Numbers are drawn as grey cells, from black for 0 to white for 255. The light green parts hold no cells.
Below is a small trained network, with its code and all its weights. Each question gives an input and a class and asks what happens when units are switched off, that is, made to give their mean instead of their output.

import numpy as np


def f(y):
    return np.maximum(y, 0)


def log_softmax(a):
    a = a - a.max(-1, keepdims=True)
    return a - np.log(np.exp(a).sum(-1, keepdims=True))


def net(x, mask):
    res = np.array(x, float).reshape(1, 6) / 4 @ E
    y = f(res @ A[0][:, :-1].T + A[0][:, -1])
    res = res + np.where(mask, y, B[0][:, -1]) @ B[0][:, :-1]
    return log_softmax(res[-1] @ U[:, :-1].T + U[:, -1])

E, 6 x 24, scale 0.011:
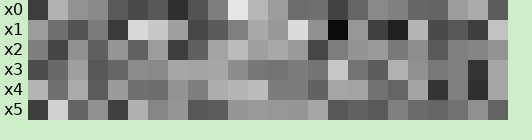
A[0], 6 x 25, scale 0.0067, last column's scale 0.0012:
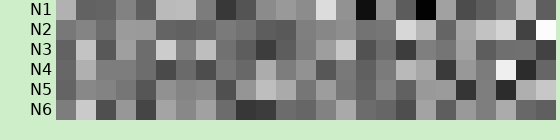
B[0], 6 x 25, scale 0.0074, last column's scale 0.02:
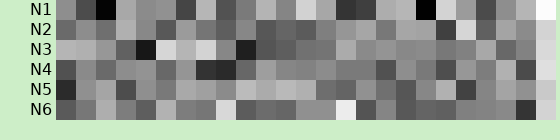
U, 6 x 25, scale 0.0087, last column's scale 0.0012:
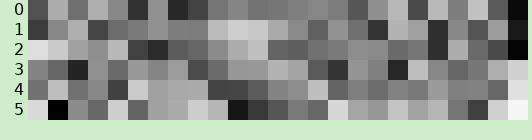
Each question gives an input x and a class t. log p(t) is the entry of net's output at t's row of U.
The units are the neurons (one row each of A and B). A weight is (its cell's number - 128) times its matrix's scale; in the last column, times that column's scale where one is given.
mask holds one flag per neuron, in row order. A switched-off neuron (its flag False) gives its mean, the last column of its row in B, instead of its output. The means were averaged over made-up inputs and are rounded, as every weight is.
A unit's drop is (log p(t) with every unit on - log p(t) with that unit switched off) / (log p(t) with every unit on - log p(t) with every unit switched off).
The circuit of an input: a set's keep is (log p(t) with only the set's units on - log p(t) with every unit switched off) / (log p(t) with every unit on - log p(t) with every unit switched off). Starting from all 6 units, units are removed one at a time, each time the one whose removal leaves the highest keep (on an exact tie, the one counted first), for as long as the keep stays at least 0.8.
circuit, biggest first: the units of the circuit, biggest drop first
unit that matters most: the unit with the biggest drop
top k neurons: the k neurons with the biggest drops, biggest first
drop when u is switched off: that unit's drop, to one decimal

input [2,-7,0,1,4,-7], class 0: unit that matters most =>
N3
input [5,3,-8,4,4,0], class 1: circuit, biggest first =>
(N5; N1)
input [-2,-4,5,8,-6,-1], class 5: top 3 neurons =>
(N4; N6; N5)
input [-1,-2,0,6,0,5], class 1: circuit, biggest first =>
(N1; N2; N3)
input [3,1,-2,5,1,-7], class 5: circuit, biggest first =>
(N1; N4)
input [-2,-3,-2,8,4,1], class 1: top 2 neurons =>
(N2; N3)
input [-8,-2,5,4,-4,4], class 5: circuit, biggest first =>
(N4; N6)
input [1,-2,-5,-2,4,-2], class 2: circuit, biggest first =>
(N1; N3; N4; N2)
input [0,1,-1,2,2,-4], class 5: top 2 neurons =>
(N1; N4)
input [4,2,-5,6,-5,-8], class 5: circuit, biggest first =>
(N4; N1; N6)
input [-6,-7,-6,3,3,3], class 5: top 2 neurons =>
(N4; N3)
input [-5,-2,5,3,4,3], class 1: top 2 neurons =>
(N1; N2)
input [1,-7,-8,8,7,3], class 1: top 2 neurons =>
(N2; N3)
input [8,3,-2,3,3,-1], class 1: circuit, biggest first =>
(N5)
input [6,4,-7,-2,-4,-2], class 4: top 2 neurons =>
(N6; N3)
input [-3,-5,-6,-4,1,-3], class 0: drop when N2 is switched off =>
0.1
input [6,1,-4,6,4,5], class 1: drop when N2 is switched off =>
0.0
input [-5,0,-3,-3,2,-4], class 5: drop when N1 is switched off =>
0.2
